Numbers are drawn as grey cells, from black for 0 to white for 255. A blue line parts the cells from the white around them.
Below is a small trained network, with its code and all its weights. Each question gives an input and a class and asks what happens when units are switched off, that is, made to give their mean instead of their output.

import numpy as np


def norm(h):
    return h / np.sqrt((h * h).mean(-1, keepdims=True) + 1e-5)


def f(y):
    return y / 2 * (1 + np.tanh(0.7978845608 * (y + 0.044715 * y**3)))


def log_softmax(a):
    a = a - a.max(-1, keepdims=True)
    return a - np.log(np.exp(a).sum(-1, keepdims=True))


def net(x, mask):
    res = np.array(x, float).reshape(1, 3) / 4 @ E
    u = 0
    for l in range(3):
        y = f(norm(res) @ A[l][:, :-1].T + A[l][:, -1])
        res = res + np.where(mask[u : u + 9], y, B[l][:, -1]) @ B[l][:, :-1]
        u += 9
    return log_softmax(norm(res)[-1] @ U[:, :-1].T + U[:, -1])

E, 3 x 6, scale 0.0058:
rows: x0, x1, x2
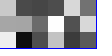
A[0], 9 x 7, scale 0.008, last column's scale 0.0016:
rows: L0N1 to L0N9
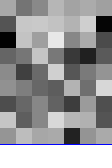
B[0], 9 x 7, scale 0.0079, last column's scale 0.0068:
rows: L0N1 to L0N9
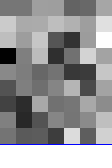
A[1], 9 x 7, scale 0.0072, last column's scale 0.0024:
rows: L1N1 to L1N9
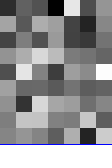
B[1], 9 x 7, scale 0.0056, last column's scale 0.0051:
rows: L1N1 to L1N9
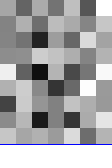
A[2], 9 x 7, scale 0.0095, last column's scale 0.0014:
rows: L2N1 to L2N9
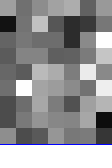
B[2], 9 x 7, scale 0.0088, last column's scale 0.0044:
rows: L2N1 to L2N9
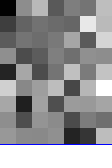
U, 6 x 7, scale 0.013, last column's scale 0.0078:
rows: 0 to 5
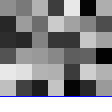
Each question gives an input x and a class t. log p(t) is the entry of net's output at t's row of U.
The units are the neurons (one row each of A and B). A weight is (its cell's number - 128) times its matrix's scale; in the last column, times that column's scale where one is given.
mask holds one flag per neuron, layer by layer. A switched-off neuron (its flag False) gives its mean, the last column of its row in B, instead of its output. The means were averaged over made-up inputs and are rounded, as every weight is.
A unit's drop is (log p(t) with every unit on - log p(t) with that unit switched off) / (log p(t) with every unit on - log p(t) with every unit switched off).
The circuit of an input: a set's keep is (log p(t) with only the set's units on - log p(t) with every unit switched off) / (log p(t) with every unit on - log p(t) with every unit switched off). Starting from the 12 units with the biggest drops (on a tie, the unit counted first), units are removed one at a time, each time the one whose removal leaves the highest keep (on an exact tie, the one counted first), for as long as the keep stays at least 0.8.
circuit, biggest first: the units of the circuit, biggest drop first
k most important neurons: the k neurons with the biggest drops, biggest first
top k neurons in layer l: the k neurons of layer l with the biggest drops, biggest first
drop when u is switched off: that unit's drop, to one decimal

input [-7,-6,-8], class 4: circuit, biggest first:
[L2N6]
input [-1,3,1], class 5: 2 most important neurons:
[L0N5 L0N8]
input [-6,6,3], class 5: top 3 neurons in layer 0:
[L0N5 L0N8 L0N9]
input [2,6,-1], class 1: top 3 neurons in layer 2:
[L2N5 L2N6 L2N1]
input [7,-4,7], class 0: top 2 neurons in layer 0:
[L0N6 L0N3]
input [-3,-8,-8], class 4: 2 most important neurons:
[L0N9 L0N8]
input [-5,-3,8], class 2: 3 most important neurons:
[L0N4 L1N5 L2N2]
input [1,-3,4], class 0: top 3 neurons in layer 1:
[L1N5 L1N9 L1N8]
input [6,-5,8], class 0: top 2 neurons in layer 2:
[L2N6 L2N1]
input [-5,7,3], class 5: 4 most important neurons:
[L0N5 L0N8 L0N9 L1N9]
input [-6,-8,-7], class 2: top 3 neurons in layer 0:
[L0N4 L0N7 L0N2]
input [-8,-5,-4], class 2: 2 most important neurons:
[L0N4 L0N7]
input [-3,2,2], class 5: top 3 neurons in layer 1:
[L1N2 L1N3 L1N4]
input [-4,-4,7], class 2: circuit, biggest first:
[L0N4]
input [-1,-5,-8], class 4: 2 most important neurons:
[L0N9 L2N6]
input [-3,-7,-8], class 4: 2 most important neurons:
[L0N9 L1N5]
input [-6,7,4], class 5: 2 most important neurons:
[L0N5 L0N9]
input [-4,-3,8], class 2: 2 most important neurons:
[L0N4 L1N5]
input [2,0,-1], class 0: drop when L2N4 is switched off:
0.0
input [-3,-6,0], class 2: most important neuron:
[L0N4]
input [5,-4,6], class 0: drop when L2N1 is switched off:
0.1
